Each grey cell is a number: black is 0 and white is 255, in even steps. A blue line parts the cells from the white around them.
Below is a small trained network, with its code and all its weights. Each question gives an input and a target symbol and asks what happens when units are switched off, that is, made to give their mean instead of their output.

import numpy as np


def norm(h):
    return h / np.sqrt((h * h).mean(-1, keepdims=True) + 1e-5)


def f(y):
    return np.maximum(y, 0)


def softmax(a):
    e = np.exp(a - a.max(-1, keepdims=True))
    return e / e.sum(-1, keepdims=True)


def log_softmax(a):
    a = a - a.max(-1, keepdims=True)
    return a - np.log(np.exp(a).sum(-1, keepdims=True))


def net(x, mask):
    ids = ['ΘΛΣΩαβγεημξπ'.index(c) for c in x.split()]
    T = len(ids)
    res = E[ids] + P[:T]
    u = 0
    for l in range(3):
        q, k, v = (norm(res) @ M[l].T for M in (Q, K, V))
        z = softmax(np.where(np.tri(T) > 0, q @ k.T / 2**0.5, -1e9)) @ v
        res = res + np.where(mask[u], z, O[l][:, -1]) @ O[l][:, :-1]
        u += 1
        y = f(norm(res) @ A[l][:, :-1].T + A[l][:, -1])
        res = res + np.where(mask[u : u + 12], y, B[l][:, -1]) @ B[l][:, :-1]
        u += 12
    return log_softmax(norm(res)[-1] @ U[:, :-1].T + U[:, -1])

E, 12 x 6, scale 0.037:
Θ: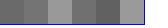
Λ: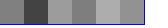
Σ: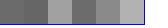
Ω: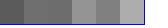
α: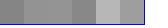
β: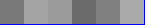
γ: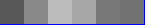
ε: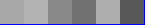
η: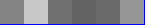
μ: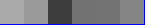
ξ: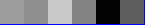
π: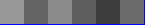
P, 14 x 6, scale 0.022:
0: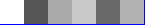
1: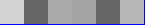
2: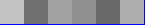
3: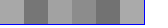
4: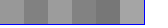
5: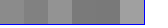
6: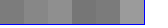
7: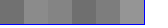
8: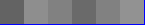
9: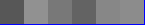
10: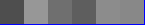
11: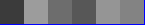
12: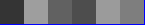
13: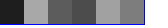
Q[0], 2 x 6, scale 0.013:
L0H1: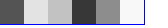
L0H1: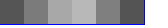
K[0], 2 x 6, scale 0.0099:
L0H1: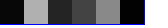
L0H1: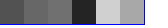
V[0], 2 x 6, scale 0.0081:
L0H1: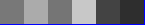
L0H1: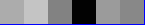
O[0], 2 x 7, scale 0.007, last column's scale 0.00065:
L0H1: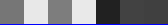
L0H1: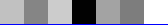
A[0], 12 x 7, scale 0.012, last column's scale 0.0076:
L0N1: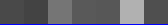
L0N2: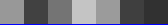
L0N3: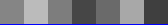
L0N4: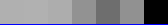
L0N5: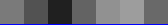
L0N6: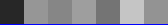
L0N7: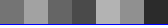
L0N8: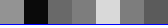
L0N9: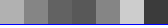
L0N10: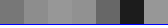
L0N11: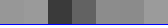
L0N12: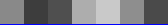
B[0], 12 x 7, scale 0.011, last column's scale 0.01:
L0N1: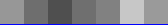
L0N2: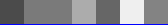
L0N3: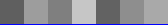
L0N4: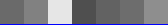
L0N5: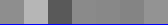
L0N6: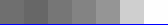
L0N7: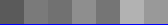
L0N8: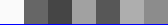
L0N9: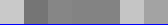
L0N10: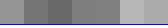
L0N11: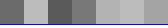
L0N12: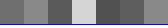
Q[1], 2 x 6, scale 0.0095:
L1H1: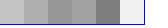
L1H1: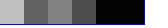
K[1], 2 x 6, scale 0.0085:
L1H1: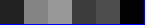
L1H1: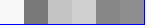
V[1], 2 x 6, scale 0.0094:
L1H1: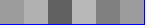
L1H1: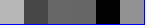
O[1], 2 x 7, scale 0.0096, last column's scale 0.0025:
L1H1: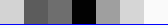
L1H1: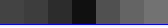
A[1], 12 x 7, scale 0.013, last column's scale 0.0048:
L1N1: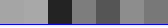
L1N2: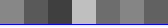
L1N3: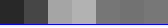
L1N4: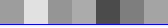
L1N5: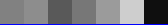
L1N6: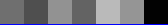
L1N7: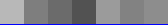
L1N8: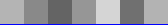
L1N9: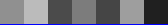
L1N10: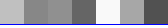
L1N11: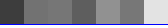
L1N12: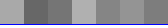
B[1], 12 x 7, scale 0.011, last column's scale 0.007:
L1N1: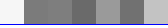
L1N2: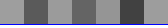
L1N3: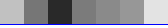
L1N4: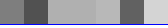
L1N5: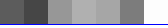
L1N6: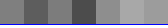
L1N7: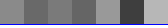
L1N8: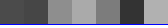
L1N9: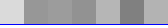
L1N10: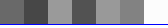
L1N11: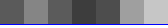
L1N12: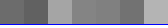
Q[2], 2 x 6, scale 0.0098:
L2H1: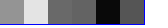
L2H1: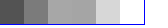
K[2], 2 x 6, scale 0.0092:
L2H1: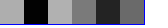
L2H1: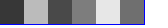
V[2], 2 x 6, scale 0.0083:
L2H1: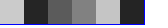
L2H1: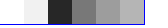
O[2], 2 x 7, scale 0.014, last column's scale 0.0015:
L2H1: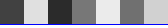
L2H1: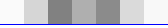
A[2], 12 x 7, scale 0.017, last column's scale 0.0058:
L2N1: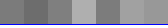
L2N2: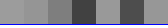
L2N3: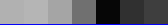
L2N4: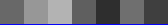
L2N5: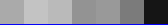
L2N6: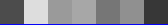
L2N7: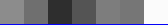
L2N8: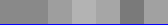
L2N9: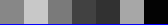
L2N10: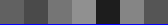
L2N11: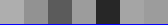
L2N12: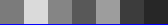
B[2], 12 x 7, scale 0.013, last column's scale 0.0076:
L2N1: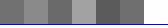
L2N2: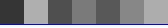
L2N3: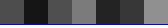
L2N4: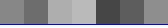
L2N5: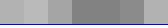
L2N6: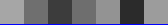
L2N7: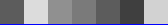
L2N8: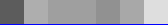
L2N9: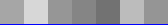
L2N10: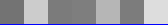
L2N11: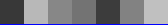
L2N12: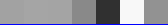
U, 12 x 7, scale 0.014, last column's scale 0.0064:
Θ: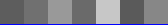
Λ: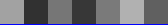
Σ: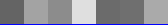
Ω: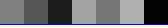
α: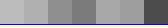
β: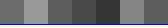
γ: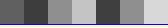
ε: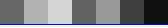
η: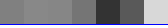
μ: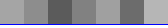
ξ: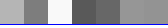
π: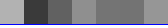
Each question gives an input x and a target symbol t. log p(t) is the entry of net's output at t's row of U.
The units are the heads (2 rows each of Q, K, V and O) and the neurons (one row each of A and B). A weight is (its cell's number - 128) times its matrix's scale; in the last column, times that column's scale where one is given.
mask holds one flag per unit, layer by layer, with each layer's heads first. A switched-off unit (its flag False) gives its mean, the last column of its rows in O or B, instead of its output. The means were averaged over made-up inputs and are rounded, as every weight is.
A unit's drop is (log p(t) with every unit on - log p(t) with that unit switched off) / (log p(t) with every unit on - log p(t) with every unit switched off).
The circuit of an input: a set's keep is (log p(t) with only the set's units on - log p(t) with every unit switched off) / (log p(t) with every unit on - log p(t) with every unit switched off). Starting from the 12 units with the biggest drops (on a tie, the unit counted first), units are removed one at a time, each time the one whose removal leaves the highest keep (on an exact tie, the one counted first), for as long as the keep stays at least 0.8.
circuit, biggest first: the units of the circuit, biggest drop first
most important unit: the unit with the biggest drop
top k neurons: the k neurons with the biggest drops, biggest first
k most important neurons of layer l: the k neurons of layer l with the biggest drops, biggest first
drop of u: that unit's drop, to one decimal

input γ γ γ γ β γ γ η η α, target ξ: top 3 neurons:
(L0N3, L0N11, L1N3)
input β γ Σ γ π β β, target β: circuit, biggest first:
(L1H1, L0N9)
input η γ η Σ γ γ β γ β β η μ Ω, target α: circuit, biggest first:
(L2H1, L0H1)
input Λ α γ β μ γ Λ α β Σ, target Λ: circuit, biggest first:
(L0H1, L0N8, L2N8)
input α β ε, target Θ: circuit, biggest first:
(L1N10, L1N8)
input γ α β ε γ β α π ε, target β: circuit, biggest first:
(L1H1)
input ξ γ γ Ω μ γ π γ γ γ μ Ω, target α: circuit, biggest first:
(L0N11, L2H1)
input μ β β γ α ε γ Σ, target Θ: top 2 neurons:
(L0N11, L1N8)
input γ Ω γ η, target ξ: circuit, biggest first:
(L0N4, L0H1)
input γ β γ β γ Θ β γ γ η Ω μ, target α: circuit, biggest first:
(L2H1, L1N9)
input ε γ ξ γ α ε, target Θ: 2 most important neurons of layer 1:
(L1N10, L1N8)
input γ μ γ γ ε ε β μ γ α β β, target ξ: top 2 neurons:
(L1N1, L0N3)
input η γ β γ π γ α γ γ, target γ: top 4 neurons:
(L0N6, L2N7, L0N10, L2N5)
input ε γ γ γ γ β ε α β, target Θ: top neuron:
(L0N11)
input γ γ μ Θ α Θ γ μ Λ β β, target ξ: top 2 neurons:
(L1N1, L1N9)
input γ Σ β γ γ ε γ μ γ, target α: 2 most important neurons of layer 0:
(L0N11, L0N5)
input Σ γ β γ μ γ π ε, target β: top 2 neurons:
(L2N2, L2N12)
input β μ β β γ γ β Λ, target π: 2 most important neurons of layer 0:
(L0N8, L0N12)
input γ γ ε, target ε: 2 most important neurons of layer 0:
(L0N6, L0N4)
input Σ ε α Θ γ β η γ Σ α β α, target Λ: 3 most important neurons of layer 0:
(L0N8, L0N3, L0N7)
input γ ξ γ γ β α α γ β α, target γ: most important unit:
L2H1
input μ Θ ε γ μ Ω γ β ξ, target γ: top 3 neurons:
(L2N3, L2N4, L1N4)
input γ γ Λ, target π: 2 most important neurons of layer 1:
(L1N2, L1N1)
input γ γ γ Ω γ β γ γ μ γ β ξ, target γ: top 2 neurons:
(L2N3, L2N4)
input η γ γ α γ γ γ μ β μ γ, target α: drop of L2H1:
0.7
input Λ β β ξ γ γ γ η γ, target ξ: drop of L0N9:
-0.1
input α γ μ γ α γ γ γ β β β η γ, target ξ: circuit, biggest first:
(L2H1)
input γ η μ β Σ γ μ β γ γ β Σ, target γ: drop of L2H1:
0.3
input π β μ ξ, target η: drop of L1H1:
0.4
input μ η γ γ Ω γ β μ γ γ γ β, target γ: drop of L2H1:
0.5
